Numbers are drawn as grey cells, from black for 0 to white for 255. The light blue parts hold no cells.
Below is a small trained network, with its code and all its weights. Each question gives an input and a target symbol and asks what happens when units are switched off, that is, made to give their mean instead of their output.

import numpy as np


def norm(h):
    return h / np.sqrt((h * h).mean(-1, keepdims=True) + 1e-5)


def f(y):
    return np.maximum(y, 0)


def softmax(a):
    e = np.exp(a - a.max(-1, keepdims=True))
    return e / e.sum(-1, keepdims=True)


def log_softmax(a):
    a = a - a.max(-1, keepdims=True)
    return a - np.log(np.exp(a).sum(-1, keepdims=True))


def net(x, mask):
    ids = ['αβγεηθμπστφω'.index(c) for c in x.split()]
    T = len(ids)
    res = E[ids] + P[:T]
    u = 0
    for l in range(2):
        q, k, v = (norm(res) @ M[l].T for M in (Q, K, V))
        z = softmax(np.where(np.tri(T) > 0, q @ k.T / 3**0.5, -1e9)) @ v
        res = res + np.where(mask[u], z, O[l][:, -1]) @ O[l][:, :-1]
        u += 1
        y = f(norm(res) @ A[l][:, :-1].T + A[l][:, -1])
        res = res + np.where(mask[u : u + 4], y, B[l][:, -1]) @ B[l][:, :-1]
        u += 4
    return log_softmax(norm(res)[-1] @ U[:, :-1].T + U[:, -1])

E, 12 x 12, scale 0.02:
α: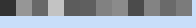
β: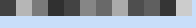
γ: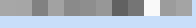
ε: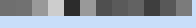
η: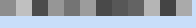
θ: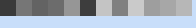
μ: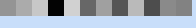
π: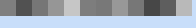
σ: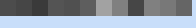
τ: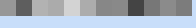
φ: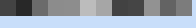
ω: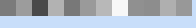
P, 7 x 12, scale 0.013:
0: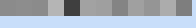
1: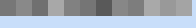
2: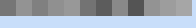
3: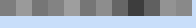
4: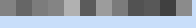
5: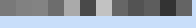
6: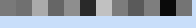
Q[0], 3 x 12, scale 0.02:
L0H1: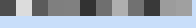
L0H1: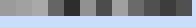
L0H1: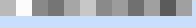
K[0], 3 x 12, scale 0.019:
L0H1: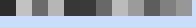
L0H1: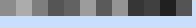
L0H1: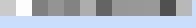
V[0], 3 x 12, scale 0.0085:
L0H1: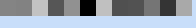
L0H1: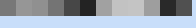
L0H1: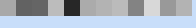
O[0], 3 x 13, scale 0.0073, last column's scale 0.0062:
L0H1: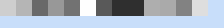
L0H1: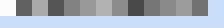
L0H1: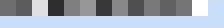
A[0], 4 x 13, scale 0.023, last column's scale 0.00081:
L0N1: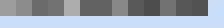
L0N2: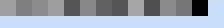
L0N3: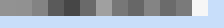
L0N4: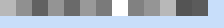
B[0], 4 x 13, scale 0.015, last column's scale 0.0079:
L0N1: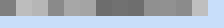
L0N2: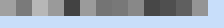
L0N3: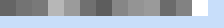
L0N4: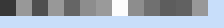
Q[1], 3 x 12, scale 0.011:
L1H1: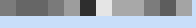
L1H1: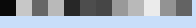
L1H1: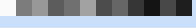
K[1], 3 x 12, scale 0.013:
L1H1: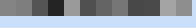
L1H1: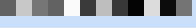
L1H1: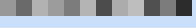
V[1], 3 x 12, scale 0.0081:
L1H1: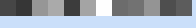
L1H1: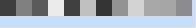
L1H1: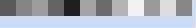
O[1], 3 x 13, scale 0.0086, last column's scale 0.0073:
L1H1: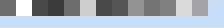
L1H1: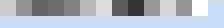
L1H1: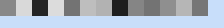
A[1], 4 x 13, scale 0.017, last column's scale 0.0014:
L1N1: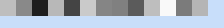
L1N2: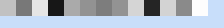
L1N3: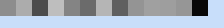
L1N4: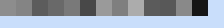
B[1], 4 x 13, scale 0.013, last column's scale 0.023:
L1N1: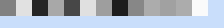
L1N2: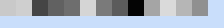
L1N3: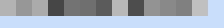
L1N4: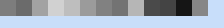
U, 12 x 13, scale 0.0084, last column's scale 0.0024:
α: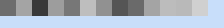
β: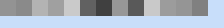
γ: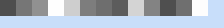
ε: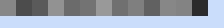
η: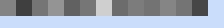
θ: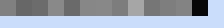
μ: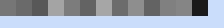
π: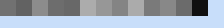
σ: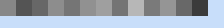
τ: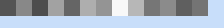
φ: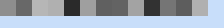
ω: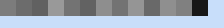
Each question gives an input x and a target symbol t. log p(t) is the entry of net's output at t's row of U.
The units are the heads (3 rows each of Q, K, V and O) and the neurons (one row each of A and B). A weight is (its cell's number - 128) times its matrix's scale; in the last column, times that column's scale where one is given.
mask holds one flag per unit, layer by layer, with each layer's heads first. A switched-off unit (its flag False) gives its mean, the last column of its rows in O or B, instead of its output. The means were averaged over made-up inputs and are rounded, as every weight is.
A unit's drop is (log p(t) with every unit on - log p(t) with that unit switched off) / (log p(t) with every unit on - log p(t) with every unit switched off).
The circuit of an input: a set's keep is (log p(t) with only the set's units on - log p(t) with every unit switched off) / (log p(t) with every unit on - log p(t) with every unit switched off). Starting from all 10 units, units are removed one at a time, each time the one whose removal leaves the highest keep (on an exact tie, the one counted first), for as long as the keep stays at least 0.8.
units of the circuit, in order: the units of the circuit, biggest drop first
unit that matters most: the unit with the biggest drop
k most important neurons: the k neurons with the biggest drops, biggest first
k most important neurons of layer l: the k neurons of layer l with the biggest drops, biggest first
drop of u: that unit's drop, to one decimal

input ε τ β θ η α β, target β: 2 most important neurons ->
[L0N3, L1N1]
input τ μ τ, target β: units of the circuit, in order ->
[L0H1, L1N1]
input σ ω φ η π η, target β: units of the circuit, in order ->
[L1N1, L1H1]
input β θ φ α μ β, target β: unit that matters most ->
L1N1
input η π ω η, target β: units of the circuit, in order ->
[L0H1, L1N1]
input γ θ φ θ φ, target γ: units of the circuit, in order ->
[L0H1, L1H1, L1N1]
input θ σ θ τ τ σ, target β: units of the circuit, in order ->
[L0N3, L1N1]
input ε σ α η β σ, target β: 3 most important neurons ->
[L0N3, L1N1, L0N1]
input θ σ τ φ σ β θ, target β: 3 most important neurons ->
[L1N1, L0N3, L1N2]
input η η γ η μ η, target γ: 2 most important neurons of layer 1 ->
[L1N3, L1N2]
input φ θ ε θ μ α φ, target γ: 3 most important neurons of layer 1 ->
[L1N1, L1N3, L1N2]
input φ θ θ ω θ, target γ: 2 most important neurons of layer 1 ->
[L1N4, L1N1]
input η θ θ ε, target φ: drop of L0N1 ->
0.0
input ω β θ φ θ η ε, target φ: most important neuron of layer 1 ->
[L1N1]
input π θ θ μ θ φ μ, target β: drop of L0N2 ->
0.1
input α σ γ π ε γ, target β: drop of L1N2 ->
-0.1
